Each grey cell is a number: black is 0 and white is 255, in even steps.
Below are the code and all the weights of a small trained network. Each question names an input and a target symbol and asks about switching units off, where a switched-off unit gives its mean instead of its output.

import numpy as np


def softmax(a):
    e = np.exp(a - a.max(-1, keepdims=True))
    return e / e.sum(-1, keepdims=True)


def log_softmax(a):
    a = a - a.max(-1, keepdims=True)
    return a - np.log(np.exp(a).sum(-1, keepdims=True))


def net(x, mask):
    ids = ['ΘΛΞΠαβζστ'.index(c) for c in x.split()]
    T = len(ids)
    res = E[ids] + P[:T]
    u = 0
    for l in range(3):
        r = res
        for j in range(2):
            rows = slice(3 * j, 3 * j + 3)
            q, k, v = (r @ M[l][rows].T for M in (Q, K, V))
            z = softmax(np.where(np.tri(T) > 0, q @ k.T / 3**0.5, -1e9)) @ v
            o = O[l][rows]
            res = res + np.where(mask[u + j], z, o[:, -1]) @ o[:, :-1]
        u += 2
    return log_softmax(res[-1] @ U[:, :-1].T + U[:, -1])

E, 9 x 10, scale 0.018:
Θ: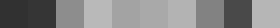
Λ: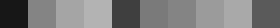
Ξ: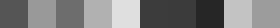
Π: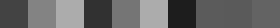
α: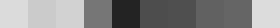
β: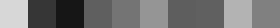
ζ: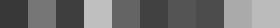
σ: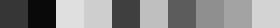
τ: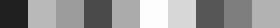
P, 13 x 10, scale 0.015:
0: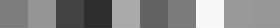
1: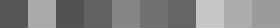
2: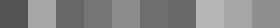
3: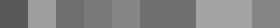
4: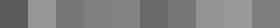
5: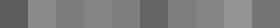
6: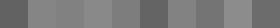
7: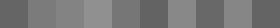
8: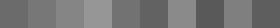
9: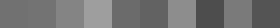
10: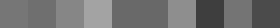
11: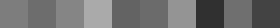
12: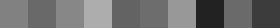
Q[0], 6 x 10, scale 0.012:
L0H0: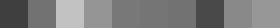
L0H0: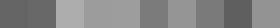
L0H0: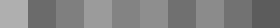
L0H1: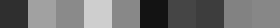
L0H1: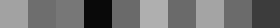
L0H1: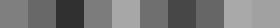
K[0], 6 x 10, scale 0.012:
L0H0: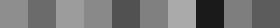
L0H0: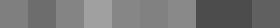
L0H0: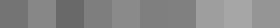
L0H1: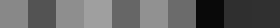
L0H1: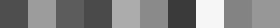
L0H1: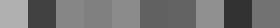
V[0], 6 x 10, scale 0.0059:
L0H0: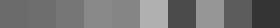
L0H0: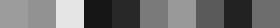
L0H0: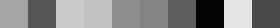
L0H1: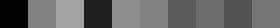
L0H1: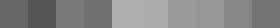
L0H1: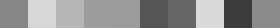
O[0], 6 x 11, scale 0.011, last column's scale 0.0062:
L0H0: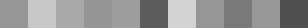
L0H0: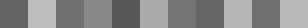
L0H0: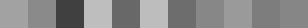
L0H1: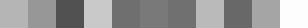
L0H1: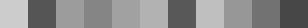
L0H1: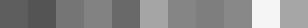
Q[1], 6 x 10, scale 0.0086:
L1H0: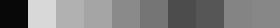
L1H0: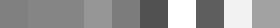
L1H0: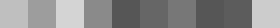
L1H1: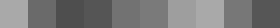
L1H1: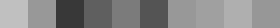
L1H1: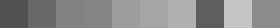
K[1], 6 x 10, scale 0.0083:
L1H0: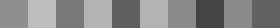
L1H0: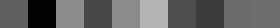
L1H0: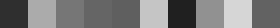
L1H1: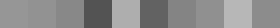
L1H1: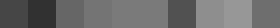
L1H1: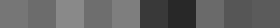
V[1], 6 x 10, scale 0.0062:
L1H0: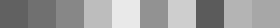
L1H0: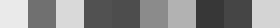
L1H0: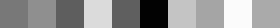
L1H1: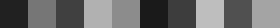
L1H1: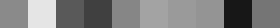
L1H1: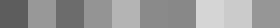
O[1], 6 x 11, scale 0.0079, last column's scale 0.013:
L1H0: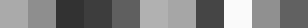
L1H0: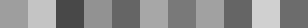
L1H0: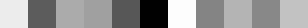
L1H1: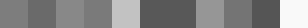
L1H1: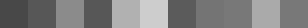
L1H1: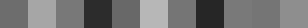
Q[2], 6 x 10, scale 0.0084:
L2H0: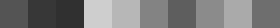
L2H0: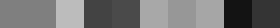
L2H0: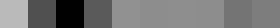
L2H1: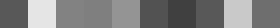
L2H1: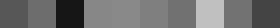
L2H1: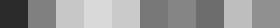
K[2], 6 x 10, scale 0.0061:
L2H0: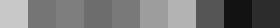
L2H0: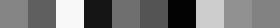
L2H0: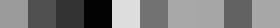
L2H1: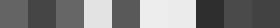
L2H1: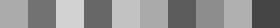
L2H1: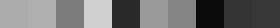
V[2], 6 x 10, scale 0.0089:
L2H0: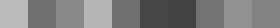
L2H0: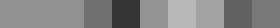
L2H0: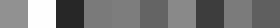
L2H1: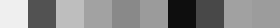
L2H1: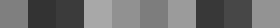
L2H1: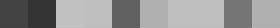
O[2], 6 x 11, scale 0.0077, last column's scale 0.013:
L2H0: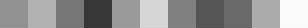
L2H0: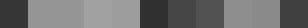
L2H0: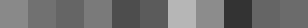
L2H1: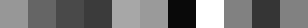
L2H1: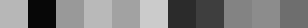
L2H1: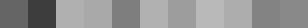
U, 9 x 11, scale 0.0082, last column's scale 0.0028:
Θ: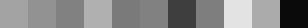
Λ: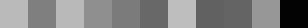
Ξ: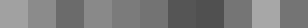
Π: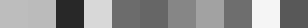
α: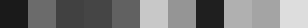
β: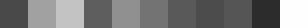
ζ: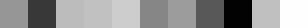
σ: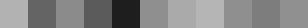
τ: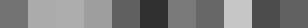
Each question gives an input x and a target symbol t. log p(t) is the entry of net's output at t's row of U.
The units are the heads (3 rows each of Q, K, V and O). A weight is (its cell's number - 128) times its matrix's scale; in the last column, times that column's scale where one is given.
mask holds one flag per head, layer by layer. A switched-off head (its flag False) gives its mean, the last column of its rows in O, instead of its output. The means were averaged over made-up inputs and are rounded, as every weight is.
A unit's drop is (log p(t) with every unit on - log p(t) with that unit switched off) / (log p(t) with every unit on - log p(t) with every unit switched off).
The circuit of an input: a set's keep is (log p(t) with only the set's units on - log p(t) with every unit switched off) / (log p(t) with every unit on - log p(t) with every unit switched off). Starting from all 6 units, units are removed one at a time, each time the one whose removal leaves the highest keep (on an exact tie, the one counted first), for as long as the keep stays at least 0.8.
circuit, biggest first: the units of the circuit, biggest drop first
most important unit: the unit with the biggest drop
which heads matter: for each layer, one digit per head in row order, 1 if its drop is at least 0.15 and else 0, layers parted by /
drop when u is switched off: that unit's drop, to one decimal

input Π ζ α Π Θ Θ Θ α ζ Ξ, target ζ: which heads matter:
01 / 00 / 11
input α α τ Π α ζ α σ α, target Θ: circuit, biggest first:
[L0H0, L2H1]
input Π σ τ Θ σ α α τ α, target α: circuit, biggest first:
[L1H0, L0H0]
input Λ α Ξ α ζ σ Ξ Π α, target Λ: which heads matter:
01 / 10 / 11
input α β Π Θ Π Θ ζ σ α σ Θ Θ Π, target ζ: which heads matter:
00 / 10 / 01
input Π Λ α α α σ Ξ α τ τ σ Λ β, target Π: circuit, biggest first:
[L0H1]
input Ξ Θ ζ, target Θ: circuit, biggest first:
[L2H0, L0H1]
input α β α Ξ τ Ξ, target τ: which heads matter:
00 / 10 / 10
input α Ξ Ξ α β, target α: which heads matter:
01 / 00 / 00
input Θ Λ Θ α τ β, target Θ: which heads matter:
01 / 00 / 10
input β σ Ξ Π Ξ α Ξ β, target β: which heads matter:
11 / 00 / 00
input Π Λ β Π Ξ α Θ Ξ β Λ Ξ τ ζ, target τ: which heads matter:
01 / 10 / 10
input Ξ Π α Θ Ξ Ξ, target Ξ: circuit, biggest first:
[L0H0, L2H1, L0H1, L1H1]
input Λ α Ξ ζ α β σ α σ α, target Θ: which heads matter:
10 / 00 / 11
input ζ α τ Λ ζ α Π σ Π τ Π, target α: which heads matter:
10 / 11 / 00
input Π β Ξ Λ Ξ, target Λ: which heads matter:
10 / 10 / 10
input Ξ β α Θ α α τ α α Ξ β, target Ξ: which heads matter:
10 / 11 / 01
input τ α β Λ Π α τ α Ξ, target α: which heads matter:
01 / 00 / 00
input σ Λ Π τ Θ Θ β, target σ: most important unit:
L2H1
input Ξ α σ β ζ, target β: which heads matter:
01 / 00 / 00
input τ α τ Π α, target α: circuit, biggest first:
[L1H1]
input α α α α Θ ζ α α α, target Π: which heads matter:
11 / 11 / 00
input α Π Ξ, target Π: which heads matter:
11 / 00 / 11
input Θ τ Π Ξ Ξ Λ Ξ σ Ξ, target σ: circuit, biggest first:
[L2H0, L2H1, L1H0]
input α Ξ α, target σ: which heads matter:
01 / 10 / 10
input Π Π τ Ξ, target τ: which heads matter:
00 / 00 / 11
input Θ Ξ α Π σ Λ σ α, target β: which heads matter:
11 / 10 / 00
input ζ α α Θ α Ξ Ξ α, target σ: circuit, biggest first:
[L2H0, L1H0]
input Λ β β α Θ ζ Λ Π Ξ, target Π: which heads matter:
11 / 00 / 00
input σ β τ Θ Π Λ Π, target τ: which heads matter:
10 / 10 / 10
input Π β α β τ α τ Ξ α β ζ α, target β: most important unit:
L0H1
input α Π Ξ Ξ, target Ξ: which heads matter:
11 / 01 / 11
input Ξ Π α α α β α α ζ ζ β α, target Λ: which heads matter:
11 / 10 / 11
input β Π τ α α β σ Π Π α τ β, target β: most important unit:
L0H1
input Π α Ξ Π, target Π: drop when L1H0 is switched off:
0.2
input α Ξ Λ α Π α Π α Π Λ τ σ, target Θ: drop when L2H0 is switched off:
0.5
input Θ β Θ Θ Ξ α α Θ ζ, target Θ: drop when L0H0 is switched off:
0.1
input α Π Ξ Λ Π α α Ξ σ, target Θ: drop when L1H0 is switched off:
0.0
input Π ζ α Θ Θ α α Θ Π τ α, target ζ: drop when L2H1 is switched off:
1.3
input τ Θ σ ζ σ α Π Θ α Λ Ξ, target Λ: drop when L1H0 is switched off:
0.2
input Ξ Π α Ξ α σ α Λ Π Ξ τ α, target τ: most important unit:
L1H0
